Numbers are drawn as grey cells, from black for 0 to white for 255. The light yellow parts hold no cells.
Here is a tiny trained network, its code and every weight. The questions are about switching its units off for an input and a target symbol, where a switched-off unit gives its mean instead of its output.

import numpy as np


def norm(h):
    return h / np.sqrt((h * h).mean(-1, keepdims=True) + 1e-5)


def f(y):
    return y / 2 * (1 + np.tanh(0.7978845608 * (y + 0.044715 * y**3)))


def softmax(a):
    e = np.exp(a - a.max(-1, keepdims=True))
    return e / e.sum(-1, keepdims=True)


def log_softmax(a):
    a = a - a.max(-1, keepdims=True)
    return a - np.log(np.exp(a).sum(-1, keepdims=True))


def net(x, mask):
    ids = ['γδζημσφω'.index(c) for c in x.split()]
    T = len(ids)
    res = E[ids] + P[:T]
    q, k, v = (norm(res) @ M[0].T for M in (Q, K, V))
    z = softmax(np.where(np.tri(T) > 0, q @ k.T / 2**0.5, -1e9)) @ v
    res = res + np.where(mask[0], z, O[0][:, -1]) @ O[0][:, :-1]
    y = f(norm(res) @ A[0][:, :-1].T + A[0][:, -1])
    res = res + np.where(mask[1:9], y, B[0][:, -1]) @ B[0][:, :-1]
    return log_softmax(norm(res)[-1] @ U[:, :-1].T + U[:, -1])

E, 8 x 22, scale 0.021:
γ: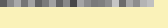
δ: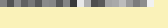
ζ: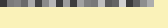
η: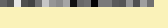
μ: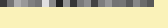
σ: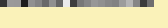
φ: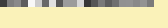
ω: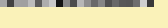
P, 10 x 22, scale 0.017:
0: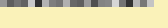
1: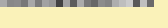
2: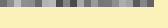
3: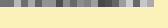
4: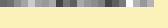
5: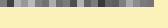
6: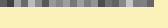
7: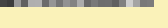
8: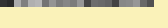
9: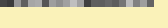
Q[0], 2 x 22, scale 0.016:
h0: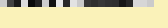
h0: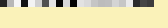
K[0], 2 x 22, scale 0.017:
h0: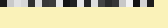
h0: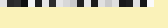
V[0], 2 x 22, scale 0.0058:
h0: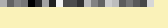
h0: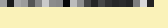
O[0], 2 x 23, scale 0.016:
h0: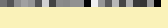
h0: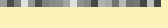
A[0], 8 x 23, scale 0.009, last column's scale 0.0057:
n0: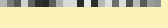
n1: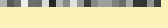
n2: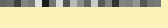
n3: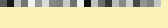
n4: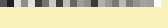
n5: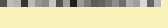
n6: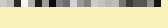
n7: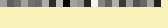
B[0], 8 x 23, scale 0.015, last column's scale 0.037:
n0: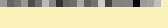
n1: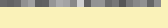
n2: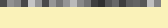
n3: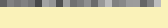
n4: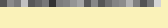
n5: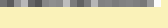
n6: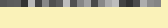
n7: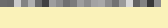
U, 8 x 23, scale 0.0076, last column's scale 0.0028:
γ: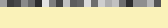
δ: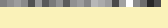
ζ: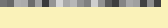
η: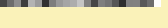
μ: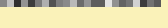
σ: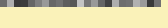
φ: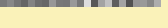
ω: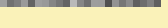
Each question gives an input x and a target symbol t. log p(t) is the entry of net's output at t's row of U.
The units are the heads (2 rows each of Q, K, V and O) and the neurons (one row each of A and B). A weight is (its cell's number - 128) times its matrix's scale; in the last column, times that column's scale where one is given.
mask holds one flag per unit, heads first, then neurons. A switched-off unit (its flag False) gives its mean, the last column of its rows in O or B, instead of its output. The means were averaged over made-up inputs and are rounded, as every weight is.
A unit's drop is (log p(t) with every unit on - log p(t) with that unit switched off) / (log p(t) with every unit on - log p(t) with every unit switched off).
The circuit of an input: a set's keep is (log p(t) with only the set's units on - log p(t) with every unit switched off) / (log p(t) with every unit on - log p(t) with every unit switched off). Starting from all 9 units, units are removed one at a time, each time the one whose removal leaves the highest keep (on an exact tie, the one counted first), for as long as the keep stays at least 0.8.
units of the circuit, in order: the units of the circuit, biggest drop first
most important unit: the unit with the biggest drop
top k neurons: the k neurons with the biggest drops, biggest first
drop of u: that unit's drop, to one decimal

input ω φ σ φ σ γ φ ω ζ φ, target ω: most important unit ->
h0
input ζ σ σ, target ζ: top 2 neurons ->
(n0 n5)
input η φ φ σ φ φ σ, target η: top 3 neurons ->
(n1 n5 n6)
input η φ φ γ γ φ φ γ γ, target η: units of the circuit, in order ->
(h0 n1 n5)
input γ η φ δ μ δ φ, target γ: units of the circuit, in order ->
(h0 n3)
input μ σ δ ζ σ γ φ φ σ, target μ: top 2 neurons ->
(n3 n0)
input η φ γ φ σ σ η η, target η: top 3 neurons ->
(n1 n5 n0)
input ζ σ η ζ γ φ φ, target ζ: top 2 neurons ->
(n5 n0)
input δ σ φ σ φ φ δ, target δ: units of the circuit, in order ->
(n7 h0)
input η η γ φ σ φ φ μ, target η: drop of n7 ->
0.2
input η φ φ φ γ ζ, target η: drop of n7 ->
0.3
